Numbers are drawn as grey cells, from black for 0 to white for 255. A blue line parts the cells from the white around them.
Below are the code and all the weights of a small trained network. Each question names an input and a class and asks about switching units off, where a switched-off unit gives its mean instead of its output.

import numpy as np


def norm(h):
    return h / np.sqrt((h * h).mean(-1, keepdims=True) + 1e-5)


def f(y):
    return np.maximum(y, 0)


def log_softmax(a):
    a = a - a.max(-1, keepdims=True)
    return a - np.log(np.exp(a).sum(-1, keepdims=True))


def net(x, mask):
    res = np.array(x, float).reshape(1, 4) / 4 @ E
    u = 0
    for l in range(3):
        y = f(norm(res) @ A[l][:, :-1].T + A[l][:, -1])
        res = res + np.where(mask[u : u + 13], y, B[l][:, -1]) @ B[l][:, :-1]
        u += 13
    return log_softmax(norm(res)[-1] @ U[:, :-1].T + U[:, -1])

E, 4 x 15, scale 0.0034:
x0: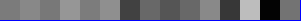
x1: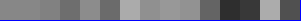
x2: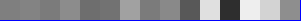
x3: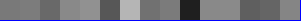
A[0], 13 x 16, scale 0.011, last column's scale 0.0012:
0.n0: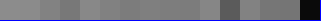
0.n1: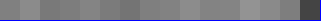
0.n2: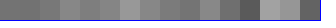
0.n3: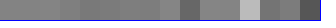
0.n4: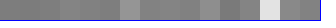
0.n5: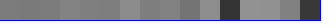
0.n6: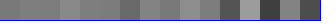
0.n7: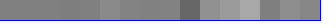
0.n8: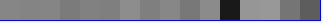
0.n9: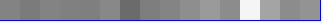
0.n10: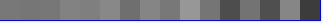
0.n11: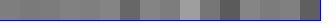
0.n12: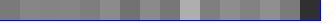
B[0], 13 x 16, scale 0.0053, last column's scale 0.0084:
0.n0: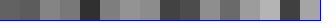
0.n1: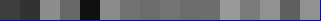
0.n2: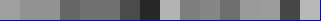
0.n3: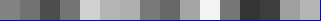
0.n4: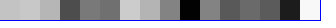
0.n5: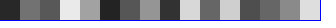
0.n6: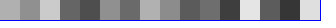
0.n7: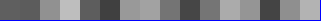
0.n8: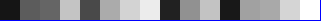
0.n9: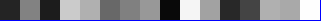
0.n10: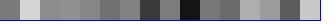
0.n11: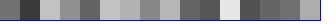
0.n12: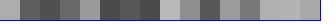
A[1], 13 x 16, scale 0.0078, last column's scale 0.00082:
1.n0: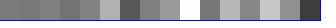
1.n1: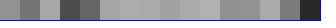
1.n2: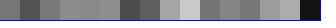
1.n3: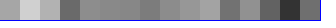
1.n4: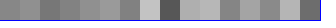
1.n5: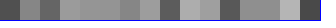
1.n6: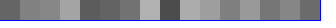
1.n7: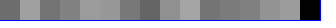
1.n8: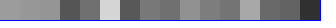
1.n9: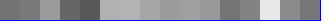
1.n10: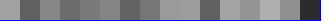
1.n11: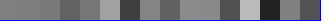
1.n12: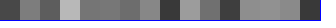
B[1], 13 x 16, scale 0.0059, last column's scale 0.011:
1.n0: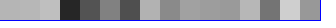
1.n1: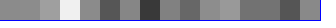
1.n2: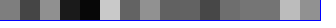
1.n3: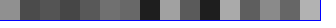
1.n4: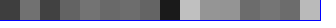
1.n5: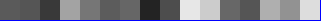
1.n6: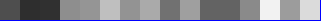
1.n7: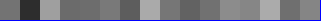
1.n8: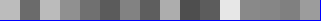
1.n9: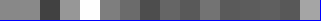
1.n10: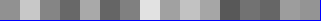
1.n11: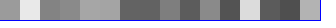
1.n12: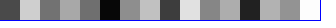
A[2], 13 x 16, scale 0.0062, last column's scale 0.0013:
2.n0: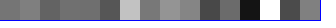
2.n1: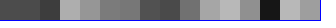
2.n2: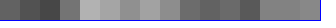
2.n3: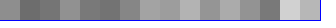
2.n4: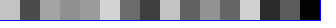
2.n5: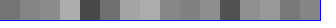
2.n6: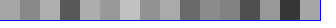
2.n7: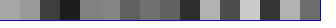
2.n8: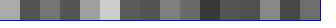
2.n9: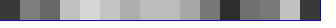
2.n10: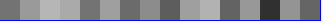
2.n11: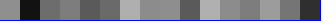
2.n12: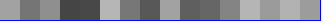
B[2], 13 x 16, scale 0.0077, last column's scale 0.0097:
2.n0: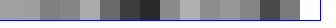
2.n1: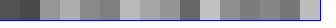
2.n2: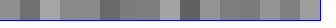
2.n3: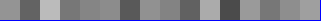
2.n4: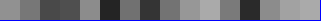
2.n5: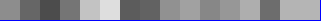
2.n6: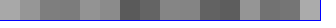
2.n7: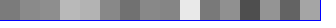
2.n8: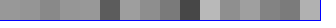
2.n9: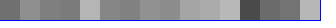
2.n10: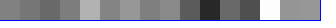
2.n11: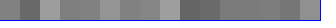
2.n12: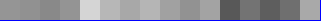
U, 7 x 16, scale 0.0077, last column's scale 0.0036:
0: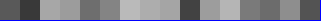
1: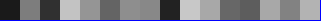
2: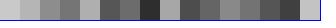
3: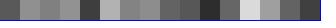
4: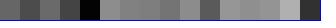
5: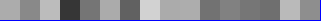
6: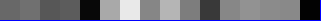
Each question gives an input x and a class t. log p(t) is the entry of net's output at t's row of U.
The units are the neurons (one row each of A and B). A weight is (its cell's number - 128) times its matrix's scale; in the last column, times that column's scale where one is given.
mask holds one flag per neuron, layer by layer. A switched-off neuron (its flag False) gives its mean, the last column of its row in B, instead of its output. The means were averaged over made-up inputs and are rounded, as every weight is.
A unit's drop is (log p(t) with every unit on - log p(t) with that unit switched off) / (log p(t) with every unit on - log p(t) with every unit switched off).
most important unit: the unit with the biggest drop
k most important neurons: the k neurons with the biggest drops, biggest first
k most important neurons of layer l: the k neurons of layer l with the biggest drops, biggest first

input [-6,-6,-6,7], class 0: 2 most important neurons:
[0.n4; 0.n9]
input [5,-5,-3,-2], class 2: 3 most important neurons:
[0.n8; 0.n6; 0.n5]
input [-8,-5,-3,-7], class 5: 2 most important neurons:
[0.n8; 0.n12]
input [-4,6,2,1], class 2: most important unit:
0.n4
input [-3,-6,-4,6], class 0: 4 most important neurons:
[0.n9; 0.n8; 1.n12; 0.n4]
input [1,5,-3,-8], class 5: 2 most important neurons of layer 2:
[2.n0; 2.n12]
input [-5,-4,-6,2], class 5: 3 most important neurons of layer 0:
[0.n8; 0.n4; 0.n9]
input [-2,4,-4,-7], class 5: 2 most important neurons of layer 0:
[0.n4; 0.n12]
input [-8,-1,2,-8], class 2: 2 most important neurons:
[0.n4; 0.n8]
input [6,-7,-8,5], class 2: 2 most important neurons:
[0.n8; 0.n9]
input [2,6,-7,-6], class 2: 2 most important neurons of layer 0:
[0.n10; 0.n9]
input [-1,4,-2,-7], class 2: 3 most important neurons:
[0.n5; 0.n9; 1.n9]
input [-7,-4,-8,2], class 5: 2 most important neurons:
[0.n4; 0.n8]
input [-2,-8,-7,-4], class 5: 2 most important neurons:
[0.n8; 0.n9]
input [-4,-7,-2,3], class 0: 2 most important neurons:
[0.n9; 0.n8]
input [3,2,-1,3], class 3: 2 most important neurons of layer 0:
[0.n9; 0.n6]
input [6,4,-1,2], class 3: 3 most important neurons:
[0.n6; 0.n9; 0.n10]
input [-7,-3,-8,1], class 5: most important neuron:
[0.n4]
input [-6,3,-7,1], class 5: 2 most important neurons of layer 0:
[0.n4; 0.n8]
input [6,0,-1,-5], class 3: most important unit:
0.n6
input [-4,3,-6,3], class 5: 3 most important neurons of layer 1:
[1.n0; 1.n9; 1.n10]
